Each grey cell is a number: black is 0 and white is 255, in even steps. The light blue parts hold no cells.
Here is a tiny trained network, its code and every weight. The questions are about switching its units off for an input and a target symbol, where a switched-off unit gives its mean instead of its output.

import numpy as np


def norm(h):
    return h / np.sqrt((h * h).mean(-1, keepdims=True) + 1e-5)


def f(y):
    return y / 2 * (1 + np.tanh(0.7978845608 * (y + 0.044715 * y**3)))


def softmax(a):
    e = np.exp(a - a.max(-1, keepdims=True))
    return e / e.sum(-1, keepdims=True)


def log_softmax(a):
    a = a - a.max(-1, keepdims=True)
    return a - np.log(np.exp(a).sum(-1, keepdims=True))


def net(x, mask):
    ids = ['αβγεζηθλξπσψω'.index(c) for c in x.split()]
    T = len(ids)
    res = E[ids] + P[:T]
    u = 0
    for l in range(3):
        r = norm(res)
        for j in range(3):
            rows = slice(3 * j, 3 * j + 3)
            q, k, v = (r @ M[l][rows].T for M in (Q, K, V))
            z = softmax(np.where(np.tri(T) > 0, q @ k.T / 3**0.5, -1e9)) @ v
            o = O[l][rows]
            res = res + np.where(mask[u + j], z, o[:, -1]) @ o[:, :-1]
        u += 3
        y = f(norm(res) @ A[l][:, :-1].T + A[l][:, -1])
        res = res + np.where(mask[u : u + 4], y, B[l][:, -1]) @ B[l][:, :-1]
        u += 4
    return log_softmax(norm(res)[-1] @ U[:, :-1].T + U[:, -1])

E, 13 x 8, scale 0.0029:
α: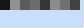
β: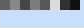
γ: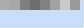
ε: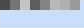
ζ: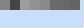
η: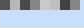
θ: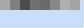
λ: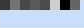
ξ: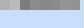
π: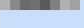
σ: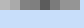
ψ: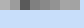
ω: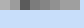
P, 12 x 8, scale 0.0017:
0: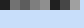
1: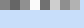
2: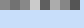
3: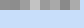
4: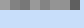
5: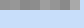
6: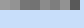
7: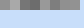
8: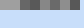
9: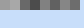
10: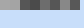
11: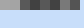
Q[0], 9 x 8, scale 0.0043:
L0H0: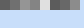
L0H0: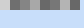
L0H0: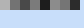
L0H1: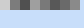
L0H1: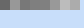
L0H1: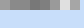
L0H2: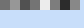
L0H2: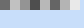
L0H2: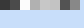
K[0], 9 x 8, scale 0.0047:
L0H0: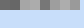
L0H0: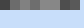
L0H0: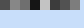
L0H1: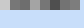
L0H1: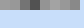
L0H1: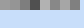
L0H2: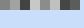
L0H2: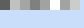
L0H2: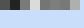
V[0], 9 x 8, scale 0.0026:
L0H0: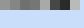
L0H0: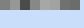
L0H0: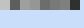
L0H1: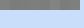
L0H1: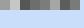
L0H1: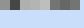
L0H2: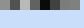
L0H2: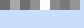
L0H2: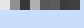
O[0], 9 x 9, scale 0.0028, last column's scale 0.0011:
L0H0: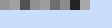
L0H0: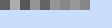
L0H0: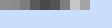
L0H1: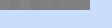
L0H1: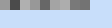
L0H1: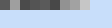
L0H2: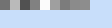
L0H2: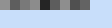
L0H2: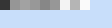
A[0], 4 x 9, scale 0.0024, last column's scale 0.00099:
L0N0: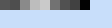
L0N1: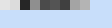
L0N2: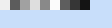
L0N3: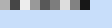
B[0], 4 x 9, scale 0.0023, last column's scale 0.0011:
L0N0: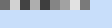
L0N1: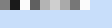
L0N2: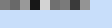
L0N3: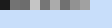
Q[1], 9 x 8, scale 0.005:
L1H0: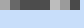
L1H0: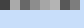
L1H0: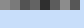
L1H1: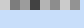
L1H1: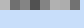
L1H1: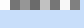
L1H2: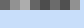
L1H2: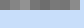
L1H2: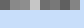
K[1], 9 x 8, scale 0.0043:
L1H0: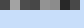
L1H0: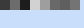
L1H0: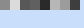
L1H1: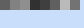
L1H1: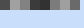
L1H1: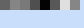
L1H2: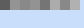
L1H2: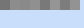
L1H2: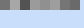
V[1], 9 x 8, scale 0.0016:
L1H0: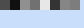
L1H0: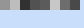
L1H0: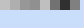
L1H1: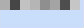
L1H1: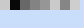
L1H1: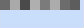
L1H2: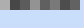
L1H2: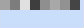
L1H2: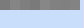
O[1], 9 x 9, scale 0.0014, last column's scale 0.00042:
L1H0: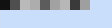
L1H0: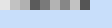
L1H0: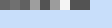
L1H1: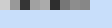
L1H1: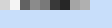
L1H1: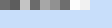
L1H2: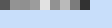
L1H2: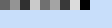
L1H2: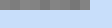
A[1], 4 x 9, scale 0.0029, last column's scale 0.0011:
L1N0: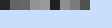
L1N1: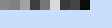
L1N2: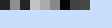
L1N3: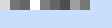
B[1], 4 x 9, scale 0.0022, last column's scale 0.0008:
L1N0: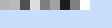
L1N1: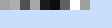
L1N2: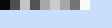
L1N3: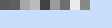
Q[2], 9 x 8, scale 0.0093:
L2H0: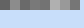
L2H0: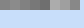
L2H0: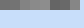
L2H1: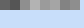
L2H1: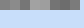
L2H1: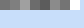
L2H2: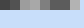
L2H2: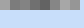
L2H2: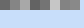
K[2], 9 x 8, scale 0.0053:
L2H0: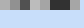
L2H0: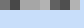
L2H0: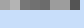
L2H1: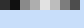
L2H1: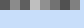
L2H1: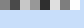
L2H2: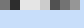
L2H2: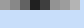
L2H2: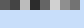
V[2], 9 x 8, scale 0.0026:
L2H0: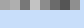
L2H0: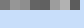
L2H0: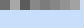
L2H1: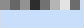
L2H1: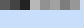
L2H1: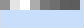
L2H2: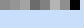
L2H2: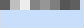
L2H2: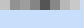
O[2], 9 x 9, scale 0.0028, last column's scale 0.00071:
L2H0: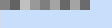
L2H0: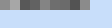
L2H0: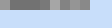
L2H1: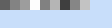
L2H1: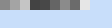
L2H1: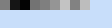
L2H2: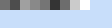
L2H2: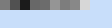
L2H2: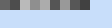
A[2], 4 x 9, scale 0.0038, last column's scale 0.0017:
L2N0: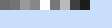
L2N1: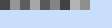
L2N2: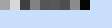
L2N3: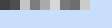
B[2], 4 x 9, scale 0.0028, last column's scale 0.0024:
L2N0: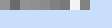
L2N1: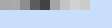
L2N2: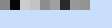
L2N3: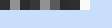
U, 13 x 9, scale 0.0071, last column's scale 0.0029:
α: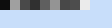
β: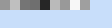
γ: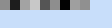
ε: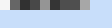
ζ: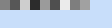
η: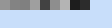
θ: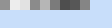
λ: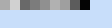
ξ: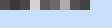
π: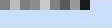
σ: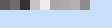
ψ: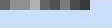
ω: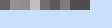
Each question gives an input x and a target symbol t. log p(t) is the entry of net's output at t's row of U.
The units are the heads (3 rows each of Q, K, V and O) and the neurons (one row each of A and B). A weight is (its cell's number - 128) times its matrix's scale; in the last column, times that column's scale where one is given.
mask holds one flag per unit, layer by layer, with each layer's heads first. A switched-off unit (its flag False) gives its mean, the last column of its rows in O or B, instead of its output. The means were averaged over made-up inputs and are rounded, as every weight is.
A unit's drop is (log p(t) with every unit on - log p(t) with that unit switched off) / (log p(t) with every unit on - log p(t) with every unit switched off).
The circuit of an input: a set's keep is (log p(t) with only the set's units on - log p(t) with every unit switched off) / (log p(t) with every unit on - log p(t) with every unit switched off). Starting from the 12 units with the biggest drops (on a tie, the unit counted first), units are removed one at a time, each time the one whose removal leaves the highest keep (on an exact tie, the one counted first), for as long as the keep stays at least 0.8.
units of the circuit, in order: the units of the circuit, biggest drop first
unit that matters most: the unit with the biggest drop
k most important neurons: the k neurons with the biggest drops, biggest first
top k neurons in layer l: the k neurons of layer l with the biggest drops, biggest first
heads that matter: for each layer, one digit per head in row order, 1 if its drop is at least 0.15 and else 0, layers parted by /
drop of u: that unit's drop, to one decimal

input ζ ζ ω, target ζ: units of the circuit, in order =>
[L1N0; L2H2]
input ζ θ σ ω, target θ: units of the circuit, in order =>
[L2H1; L2H2]
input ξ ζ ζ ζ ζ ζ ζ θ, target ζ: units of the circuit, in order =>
[L0N1; L2H2]
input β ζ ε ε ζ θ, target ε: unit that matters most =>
L0H2
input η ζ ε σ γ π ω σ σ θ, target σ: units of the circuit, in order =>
[L2H1; L2H2]
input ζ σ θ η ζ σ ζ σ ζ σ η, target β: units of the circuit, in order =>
[L1N1; L0H2; L2N1]
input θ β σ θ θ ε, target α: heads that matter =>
000 / 000 / 001
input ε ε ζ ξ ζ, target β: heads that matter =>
010 / 000 / 000
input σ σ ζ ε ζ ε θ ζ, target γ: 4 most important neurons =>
[L2N2; L1N0; L0N2; L0N3]
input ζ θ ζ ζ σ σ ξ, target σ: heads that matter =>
000 / 000 / 010
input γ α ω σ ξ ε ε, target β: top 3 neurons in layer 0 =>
[L0N1; L0N3; L0N2]
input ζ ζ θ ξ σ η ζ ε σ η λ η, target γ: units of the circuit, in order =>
[L0H2; L1N1; L2N2]
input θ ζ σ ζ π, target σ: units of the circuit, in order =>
[L0H2; L2N1]
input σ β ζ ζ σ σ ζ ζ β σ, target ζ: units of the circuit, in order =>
[L0N1]
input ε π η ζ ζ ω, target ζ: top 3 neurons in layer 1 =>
[L1N2; L1N0; L1N3]
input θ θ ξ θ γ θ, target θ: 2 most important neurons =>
[L1N2; L2N2]
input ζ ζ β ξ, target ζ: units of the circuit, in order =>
[L1N0; L0N1; L2H1]
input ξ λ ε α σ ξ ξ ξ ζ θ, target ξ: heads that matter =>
001 / 000 / 011
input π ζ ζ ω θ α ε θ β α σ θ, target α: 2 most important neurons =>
[L0N1; L2N3]
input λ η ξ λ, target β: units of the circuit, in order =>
[L1N1; L2N1]
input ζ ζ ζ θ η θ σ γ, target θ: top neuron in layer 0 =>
[L0N3]
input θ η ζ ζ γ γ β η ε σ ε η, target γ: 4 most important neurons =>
[L1N1; L2N2; L0N3; L0N1]
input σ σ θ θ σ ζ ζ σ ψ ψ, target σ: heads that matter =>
100 / 000 / 010
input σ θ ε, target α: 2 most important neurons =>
[L2N3; L0N3]
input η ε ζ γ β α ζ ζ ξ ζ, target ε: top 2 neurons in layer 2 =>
[L2N3; L2N2]
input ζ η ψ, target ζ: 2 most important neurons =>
[L1N0; L0N2]
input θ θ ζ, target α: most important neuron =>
[L1N2]
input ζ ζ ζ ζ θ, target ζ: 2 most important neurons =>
[L1N0; L0N1]
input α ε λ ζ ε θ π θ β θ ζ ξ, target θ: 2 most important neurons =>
[L2N1; L1N0]
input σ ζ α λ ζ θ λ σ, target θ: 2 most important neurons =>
[L2N1; L1N2]
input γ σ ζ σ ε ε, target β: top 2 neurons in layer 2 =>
[L2N1; L2N3]
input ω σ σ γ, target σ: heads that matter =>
100 / 000 / 011
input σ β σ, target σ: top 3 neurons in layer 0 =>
[L0N2; L0N3; L0N0]
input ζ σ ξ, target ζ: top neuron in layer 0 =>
[L0N2]
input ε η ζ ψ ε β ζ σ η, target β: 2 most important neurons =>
[L1N1; L2N1]
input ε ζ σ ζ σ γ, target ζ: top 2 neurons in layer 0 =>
[L0N3; L0N0]
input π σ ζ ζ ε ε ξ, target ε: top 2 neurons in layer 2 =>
[L2N1; L2N2]
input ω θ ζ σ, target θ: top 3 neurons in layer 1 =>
[L1N2; L1N1; L1N0]
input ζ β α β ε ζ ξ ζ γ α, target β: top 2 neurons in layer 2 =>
[L2N1; L2N3]
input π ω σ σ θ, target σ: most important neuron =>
[L2N0]
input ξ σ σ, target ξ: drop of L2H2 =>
0.3
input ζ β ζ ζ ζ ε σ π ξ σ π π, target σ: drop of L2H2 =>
0.1
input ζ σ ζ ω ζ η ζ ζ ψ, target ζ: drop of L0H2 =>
-0.1
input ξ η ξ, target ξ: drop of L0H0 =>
0.2
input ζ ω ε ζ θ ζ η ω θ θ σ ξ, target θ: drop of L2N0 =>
0.0
